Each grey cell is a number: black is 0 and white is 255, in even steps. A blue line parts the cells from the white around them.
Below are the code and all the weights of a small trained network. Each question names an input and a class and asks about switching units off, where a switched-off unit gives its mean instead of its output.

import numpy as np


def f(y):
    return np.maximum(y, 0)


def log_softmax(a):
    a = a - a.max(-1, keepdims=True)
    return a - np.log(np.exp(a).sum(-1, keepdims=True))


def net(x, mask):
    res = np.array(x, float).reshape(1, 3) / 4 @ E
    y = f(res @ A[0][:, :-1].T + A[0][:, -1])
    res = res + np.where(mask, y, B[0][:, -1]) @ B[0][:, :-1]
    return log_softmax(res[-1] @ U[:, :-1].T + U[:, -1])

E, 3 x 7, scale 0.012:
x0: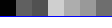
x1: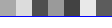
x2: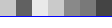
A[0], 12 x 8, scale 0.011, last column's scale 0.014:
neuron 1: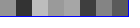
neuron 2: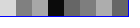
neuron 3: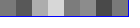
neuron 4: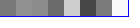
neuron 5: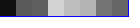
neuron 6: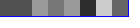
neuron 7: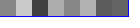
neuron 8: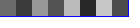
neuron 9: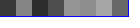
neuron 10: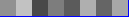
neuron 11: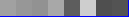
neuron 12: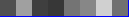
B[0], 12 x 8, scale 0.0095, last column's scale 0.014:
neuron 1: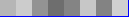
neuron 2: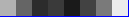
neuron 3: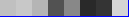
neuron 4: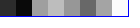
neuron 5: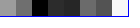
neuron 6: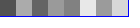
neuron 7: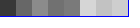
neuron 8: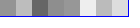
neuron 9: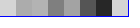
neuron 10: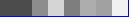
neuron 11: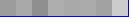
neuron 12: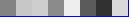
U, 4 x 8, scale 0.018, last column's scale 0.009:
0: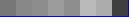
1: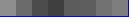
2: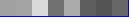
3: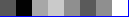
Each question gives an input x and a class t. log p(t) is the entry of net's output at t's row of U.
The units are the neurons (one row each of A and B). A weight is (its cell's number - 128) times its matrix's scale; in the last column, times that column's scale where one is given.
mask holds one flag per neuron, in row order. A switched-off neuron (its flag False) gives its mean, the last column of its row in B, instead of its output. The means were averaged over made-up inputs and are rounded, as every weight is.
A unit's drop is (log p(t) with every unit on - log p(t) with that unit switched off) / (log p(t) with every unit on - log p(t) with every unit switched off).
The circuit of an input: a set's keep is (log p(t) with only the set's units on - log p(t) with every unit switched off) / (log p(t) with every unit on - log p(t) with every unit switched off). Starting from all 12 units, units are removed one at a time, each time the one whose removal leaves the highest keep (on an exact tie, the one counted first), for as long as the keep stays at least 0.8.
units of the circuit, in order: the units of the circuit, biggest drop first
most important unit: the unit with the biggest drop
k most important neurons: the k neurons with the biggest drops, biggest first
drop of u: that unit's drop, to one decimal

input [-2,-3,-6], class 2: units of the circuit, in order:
neuron 12
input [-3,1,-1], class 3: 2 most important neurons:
neuron 5; neuron 3
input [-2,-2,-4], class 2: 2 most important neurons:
neuron 12; neuron 10
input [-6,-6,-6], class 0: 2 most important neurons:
neuron 8; neuron 5
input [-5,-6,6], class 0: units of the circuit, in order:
neuron 8; neuron 12
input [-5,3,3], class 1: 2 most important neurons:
neuron 2; neuron 4
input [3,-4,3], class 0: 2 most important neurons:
neuron 1; neuron 2
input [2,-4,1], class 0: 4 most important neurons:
neuron 8; neuron 1; neuron 6; neuron 10
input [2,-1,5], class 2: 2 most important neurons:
neuron 3; neuron 10
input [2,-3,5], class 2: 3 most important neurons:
neuron 3; neuron 1; neuron 10
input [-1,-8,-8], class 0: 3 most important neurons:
neuron 8; neuron 6; neuron 3
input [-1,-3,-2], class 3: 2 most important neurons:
neuron 4; neuron 1
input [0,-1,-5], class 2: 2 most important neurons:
neuron 12; neuron 9
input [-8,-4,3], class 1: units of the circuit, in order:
neuron 2
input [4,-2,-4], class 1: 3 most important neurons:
neuron 5; neuron 3; neuron 10
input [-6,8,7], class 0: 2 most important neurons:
neuron 11; neuron 10
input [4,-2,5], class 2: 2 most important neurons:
neuron 3; neuron 2
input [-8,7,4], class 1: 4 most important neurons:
neuron 2; neuron 8; neuron 6; neuron 4
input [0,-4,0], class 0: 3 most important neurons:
neuron 8; neuron 6; neuron 1
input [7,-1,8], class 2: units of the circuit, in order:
neuron 3
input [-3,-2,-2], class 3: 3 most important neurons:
neuron 5; neuron 4; neuron 3
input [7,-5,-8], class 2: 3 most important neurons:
neuron 12; neuron 9; neuron 2
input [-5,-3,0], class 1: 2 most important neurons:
neuron 2; neuron 10
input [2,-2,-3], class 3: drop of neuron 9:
-0.1
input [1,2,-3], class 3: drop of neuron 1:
0.2
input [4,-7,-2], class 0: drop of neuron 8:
0.1
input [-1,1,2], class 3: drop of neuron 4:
0.0
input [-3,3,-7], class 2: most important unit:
neuron 12
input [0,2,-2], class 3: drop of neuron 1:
0.1
